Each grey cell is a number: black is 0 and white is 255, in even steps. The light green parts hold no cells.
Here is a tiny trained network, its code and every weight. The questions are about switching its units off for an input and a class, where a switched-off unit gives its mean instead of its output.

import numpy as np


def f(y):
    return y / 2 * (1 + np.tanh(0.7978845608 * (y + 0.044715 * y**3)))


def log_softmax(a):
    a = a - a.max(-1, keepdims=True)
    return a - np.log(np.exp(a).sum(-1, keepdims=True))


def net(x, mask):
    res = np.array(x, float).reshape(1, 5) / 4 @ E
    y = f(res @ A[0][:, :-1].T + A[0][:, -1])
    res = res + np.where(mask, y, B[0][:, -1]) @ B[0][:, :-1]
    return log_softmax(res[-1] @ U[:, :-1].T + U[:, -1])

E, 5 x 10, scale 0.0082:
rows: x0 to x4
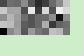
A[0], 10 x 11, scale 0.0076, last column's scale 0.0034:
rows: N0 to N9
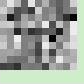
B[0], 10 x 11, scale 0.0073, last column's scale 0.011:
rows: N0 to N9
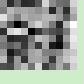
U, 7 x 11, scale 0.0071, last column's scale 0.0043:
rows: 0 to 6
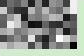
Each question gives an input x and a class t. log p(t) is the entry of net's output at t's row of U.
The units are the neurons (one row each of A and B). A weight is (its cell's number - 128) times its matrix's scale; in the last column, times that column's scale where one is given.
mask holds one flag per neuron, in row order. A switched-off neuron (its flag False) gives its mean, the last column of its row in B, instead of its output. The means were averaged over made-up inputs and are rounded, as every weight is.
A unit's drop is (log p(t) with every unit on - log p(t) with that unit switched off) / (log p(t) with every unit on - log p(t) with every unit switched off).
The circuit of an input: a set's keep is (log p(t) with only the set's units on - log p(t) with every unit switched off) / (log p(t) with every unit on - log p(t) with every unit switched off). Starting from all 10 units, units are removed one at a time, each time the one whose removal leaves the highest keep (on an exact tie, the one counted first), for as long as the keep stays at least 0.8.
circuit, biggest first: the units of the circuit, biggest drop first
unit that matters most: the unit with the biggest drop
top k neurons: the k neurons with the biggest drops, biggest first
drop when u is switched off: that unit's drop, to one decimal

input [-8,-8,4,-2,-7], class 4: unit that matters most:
N2
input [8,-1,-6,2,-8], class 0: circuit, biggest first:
[N6, N4]
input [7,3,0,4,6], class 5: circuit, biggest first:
[N3, N0]
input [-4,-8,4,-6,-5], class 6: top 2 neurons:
[N2, N6]
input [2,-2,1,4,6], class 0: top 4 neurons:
[N6, N4, N1, N8]
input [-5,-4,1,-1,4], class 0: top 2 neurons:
[N8, N3]
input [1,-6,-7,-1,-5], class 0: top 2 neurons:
[N8, N9]
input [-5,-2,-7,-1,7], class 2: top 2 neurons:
[N7, N3]
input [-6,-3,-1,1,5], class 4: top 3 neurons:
[N4, N0, N5]
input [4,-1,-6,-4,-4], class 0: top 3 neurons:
[N7, N8, N9]
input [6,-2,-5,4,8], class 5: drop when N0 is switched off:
0.2
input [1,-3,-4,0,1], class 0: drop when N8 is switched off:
0.2
